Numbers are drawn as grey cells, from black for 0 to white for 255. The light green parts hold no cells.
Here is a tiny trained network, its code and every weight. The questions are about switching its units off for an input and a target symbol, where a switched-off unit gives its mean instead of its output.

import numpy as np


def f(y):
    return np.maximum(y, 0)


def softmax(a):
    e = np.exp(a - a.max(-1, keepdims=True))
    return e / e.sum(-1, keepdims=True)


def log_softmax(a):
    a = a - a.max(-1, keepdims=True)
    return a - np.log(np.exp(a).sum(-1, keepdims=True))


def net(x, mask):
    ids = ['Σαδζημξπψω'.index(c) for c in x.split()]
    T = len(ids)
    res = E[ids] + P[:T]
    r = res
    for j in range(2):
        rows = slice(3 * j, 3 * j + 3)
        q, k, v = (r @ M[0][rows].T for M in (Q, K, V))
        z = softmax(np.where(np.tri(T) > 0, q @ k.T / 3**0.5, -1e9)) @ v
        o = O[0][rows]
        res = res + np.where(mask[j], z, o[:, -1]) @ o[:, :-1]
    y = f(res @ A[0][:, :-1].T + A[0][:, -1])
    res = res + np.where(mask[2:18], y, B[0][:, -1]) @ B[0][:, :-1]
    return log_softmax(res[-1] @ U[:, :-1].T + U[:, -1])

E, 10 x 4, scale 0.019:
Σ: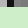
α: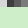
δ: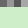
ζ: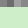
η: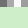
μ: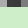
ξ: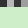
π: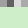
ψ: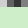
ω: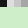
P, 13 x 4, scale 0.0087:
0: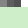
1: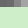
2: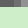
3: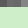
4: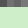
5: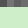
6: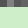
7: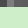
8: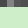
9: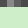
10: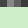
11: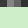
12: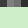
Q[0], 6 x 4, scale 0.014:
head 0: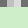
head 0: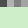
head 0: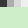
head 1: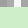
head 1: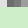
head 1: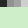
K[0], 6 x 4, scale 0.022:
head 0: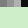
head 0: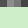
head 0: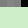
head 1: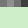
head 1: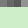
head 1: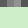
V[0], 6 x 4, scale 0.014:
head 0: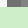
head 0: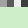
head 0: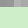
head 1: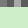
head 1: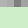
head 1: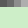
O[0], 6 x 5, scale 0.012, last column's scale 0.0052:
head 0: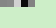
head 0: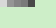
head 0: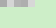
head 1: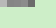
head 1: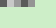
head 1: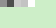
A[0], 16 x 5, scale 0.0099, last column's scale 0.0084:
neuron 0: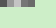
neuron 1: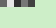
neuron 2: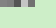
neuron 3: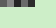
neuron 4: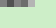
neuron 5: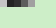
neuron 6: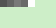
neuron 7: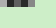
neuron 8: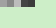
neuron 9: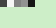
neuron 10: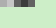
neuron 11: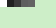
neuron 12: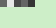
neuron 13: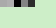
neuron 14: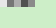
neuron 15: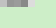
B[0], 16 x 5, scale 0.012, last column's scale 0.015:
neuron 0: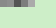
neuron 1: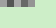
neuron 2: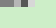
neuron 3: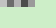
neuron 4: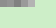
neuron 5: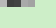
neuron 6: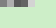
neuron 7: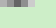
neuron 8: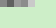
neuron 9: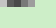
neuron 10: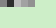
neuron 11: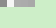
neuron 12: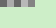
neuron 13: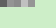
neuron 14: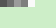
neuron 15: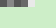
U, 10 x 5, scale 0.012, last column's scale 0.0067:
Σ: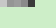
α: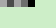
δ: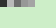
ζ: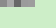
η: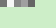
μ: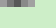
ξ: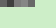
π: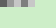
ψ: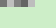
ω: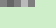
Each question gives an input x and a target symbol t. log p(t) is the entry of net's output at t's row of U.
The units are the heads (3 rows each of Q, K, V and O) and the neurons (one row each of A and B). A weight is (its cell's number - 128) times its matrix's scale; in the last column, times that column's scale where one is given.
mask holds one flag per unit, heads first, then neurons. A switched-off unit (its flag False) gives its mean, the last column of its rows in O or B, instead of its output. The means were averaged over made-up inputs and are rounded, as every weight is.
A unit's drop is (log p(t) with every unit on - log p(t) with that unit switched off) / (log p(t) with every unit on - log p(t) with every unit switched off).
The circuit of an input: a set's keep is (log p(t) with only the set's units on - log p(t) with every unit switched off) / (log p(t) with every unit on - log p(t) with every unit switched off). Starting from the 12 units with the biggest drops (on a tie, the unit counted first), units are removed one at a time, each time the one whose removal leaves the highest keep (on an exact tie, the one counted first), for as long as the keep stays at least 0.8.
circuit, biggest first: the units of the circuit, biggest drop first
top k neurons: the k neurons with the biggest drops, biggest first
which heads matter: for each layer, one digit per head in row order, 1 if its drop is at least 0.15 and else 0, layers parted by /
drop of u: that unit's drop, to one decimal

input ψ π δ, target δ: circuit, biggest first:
[head 0]
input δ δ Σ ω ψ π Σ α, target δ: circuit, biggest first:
[head 0; neuron 6]
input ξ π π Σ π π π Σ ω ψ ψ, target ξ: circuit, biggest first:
[head 0; neuron 3]
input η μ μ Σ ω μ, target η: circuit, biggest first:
[head 0; neuron 11]
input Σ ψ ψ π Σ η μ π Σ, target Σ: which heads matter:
10
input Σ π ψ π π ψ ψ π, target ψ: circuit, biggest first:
[head 1; head 0; neuron 6]
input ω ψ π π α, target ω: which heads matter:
10
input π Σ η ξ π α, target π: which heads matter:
10
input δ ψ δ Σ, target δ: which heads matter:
11
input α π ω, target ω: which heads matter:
10
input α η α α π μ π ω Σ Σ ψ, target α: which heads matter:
10
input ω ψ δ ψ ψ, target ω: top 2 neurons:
[neuron 13; neuron 1]
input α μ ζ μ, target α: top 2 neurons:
[neuron 10; neuron 8]
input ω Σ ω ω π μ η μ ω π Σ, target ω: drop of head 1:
0.1
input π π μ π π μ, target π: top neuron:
[neuron 14]
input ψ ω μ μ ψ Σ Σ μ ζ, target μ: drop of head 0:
0.7
